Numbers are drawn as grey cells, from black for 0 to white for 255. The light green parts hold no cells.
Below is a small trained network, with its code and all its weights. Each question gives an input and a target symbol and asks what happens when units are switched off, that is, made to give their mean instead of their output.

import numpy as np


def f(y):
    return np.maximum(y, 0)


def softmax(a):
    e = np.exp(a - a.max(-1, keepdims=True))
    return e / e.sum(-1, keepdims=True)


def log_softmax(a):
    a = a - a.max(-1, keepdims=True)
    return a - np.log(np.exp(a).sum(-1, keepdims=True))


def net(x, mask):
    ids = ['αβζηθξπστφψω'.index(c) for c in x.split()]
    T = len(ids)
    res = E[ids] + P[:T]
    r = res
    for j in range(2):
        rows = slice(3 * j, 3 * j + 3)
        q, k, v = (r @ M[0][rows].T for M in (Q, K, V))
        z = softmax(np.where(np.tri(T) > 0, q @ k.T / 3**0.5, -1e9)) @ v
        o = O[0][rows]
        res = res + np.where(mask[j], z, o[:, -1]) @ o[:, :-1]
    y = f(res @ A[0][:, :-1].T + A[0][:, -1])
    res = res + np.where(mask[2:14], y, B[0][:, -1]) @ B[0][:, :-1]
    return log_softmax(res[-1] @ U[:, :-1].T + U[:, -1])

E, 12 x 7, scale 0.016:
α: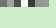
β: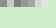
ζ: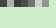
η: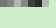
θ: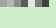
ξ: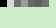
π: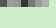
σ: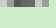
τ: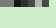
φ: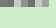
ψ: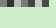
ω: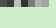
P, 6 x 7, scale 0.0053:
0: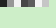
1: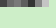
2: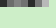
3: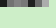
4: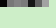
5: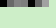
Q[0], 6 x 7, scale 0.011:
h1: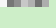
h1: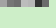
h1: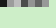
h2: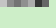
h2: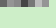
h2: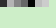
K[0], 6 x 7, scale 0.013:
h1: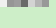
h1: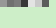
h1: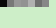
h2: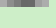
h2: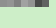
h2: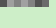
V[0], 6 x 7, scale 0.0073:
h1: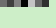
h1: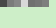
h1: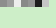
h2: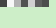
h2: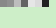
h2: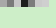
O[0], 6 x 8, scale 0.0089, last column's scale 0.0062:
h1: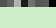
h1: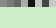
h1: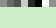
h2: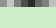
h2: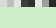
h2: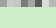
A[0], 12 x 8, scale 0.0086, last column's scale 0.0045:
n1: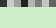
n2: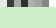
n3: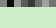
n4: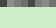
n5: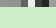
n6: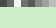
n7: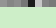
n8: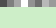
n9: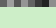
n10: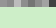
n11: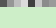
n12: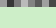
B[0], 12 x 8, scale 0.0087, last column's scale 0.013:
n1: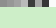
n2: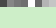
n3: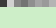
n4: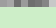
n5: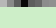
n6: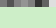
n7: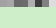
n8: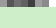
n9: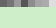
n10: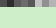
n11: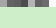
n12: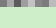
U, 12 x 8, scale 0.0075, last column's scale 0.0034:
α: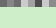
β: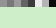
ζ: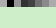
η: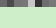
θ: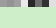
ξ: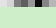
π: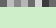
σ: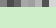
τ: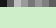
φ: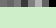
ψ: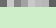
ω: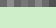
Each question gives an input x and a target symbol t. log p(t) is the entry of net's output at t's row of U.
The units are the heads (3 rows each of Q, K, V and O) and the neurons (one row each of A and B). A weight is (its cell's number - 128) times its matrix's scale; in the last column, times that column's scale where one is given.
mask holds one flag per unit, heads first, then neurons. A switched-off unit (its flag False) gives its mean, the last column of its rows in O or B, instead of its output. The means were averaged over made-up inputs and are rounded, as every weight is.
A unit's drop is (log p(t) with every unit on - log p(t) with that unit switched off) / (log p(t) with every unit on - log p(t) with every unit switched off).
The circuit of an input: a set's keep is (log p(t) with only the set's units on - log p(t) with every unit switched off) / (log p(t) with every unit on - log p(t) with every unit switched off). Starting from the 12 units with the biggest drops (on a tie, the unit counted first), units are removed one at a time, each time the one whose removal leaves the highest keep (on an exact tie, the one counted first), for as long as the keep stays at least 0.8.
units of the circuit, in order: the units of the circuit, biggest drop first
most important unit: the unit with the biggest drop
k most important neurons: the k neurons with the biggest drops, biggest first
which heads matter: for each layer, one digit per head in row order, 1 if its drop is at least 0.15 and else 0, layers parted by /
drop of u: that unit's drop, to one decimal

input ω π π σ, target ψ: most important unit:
h1
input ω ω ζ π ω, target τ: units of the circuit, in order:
(h1; n3; n11)
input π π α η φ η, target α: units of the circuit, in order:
(h1; h2)
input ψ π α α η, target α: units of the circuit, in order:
(h2; h1)
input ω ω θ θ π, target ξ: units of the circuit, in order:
(h2; n7)
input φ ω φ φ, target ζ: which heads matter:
01
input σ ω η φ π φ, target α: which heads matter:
11
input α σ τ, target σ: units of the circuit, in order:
(h2; h1)
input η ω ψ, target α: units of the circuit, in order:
(h1; h2)
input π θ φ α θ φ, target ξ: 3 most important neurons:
(n7; n11; n1)
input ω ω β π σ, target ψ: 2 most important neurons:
(n8; n6)
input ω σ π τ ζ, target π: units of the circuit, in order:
(h1; n1; n11)
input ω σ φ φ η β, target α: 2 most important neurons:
(n12; n1)
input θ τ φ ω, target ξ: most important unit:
h2
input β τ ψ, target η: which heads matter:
10
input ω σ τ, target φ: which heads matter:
10
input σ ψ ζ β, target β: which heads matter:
01
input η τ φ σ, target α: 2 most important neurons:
(n1; n11)
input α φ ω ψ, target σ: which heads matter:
11
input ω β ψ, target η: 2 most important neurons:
(n2; n6)
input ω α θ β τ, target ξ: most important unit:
n7
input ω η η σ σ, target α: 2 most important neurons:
(n12; n1)
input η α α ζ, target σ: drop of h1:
0.3
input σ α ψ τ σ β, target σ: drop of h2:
0.5
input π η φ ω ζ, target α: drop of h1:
0.5
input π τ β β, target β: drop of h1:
0.1
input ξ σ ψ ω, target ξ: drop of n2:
0.0
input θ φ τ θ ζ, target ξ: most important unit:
h2
